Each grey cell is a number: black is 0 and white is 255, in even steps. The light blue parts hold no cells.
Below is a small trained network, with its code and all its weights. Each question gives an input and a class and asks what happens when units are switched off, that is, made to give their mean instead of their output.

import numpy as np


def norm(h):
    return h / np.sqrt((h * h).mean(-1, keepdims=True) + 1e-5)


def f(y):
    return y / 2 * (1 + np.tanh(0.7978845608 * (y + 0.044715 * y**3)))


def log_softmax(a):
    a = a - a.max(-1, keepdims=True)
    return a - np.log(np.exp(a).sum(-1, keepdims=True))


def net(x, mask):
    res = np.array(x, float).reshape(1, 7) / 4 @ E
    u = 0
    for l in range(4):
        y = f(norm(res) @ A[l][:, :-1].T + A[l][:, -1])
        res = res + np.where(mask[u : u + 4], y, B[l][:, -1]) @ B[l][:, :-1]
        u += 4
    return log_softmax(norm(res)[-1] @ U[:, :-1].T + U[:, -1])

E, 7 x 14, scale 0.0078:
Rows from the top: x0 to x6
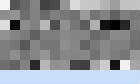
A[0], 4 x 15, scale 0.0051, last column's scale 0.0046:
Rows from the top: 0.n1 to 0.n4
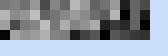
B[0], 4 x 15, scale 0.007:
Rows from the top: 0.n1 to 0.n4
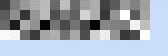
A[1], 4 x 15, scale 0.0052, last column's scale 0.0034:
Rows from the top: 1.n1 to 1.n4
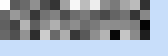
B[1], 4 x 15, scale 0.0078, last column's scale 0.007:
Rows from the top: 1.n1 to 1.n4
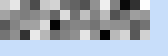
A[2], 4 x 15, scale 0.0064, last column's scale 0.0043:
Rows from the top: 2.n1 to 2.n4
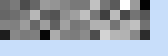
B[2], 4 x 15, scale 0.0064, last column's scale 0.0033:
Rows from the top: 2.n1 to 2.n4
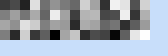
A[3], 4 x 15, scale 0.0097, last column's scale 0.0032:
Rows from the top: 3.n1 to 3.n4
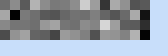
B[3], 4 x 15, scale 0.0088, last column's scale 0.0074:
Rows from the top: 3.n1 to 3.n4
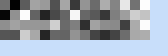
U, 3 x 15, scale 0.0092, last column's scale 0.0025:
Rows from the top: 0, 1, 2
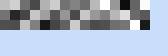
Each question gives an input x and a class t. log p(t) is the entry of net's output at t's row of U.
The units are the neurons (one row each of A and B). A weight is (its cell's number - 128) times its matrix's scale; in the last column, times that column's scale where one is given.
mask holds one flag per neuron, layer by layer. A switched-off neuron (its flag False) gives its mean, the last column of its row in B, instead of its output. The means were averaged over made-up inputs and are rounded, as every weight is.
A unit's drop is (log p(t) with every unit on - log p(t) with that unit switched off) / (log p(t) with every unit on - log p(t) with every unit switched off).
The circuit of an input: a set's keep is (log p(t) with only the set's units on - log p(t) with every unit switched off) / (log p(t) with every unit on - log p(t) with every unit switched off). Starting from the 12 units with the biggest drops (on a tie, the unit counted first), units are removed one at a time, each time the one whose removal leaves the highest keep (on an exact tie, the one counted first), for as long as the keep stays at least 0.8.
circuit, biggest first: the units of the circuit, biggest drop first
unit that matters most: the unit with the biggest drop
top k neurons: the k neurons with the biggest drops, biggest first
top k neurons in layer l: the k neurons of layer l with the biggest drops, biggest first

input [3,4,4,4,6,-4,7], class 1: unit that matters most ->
1.n4
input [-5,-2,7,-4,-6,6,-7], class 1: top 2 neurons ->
0.n2, 1.n1
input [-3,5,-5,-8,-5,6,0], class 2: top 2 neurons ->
1.n1, 2.n4
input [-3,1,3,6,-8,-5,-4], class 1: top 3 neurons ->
1.n1, 0.n2, 0.n1
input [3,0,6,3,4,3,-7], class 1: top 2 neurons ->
0.n2, 2.n2
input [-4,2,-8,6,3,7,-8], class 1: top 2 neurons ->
2.n2, 0.n3
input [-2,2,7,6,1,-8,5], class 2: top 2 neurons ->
0.n3, 3.n2
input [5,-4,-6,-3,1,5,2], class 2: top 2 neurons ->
0.n4, 2.n4
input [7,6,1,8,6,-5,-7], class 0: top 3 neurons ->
1.n1, 1.n4, 2.n1
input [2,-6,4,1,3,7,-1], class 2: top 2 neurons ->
0.n3, 0.n4
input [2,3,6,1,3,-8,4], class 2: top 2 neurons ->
0.n3, 3.n2
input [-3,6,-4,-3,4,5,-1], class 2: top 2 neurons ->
1.n1, 2.n4
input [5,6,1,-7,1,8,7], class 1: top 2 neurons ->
1.n4, 0.n4
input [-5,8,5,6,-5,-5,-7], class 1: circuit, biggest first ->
0.n2
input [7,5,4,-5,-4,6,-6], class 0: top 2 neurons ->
1.n1, 1.n4
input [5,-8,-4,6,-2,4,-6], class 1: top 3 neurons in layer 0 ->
0.n4, 0.n2, 0.n1
